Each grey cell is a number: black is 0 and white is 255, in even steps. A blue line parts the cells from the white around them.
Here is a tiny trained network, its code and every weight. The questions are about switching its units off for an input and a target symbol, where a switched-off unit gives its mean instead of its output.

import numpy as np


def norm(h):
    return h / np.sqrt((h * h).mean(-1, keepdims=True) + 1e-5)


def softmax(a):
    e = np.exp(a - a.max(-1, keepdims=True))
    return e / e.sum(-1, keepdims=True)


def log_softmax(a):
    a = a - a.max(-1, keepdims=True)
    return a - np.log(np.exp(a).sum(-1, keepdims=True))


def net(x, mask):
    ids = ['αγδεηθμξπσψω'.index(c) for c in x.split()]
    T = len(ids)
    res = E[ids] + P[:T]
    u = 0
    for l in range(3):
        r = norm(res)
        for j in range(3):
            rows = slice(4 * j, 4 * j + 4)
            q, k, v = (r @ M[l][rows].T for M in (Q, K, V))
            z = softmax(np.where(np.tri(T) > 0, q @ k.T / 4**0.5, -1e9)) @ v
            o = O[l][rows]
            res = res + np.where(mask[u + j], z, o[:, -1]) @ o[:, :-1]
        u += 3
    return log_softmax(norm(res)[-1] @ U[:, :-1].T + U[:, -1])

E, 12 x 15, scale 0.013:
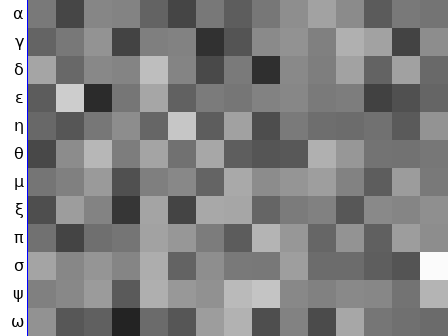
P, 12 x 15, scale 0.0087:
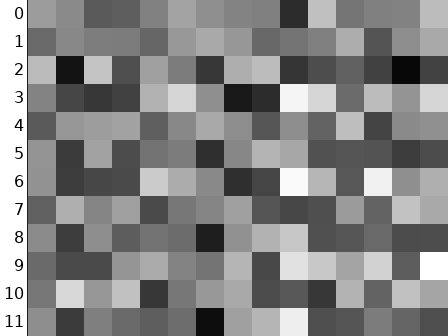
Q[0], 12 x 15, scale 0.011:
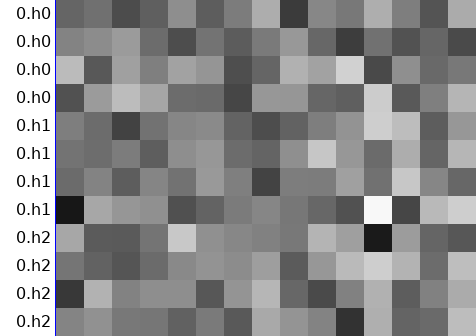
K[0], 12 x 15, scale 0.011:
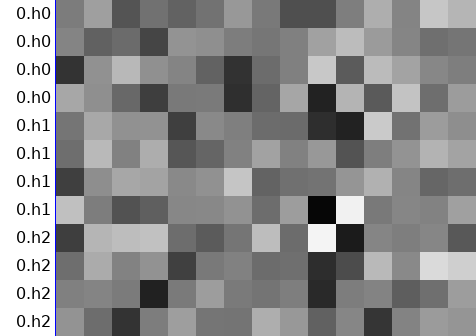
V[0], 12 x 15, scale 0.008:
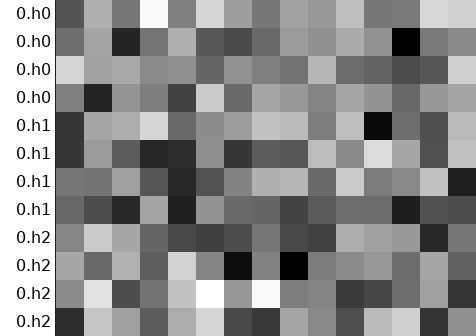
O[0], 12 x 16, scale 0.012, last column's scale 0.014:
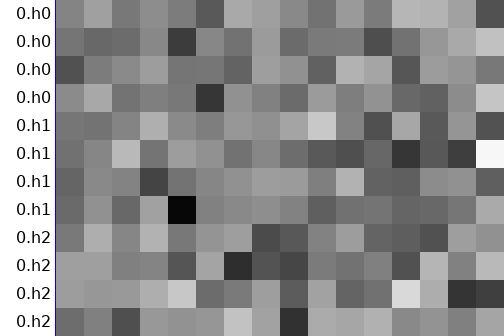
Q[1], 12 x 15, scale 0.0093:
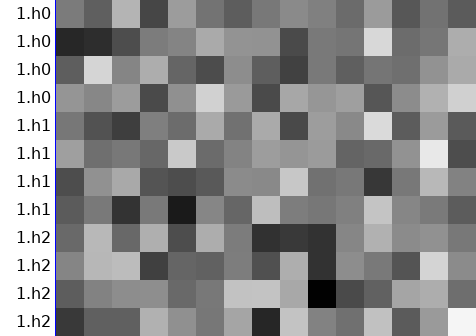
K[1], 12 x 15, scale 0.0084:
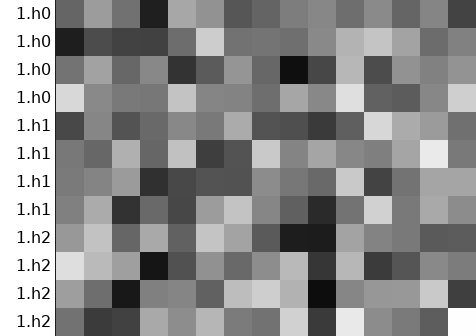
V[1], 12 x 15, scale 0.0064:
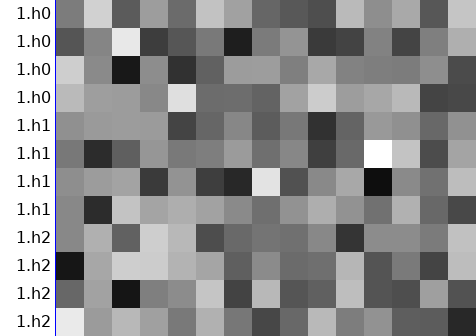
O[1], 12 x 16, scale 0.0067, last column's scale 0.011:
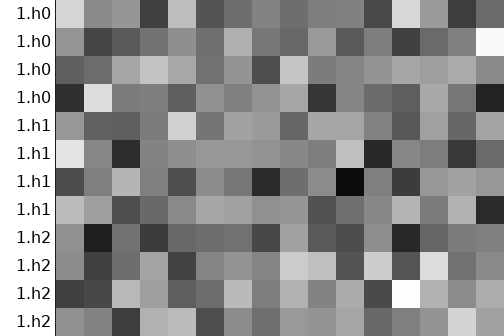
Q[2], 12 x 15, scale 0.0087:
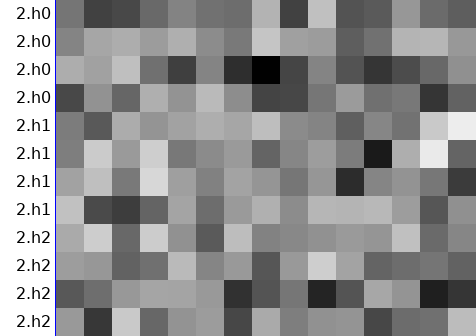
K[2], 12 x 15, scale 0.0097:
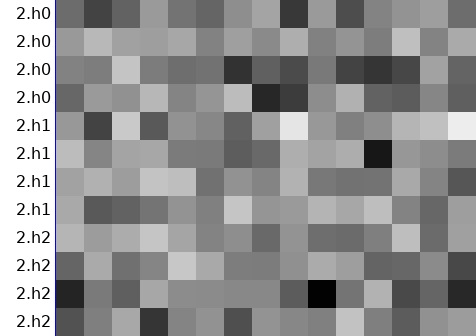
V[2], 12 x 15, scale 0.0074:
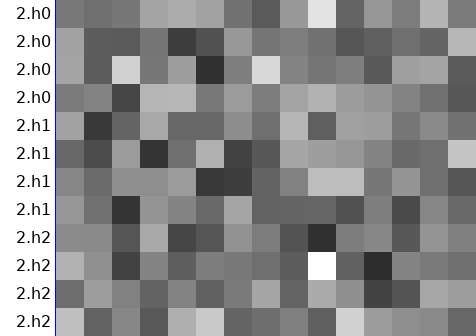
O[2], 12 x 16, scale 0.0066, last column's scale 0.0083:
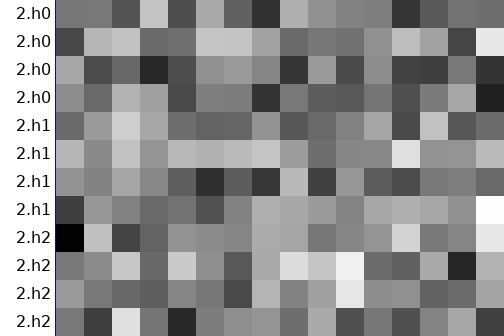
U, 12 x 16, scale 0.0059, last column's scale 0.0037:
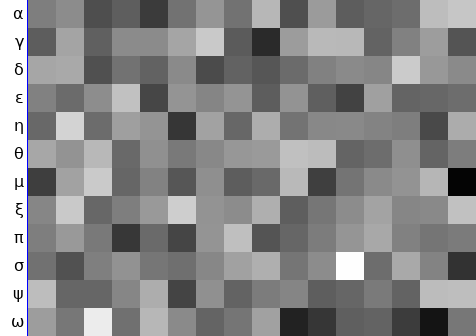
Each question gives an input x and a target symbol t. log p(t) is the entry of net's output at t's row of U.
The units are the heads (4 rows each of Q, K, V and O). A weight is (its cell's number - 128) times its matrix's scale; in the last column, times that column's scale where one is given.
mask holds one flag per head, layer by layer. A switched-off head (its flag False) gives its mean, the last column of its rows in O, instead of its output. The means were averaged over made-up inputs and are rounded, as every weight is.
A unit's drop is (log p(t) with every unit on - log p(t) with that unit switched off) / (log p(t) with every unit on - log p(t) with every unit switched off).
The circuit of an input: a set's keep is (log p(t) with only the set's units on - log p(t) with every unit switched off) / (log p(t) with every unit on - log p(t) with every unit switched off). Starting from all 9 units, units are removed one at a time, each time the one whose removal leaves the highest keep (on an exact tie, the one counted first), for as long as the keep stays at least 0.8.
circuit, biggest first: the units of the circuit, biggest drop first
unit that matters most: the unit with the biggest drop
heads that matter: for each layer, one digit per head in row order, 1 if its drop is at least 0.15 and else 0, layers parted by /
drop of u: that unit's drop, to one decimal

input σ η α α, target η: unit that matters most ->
0.h0
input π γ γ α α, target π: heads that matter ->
001 / 001 / 000
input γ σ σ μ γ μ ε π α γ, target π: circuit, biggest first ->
0.h2; 0.h0; 1.h2
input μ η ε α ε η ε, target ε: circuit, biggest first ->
0.h0; 0.h1
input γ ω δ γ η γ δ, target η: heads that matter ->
110 / 000 / 000
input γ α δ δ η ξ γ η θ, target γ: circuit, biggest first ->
0.h2; 0.h1
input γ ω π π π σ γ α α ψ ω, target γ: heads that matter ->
001 / 000 / 000
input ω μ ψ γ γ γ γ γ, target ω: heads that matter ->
101 / 000 / 000
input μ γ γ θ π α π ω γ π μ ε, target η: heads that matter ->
011 / 100 / 000
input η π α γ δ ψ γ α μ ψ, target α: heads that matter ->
001 / 000 / 000
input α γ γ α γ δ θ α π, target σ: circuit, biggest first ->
0.h2; 1.h0
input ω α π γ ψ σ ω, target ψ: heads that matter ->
011 / 000 / 100
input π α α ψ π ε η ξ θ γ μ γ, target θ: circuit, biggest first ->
0.h1; 2.h2
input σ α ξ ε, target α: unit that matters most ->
0.h2
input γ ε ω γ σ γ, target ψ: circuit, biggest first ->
0.h1; 1.h2
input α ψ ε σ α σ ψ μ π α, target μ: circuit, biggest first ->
1.h1; 0.h2; 0.h1
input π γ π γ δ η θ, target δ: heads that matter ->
001 / 000 / 000
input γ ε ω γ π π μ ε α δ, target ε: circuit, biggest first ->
0.h0; 0.h2; 0.h1
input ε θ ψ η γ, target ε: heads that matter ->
100 / 000 / 000
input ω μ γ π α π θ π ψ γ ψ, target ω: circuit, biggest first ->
0.h2
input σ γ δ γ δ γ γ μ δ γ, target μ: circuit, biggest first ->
0.h2; 1.h1; 0.h1
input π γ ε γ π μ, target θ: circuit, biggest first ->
0.h1; 2.h2; 0.h2
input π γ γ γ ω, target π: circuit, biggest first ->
0.h2; 1.h2; 0.h0
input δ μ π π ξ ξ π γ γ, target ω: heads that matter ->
110 / 000 / 000
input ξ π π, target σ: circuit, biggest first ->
0.h1; 2.h1
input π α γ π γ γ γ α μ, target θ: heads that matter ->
010 / 001 / 001
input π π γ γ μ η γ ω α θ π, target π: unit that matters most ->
0.h2
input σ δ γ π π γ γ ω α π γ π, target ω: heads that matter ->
110 / 000 / 000
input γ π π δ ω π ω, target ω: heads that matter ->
101 / 000 / 000
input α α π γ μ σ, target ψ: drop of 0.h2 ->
0.1
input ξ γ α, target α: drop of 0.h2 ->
0.9
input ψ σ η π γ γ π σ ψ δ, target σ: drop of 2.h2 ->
-0.1
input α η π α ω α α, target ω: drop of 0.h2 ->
0.3
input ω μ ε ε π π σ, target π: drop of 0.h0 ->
0.2
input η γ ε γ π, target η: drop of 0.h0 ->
0.2
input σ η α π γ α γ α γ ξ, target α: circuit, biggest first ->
0.h2
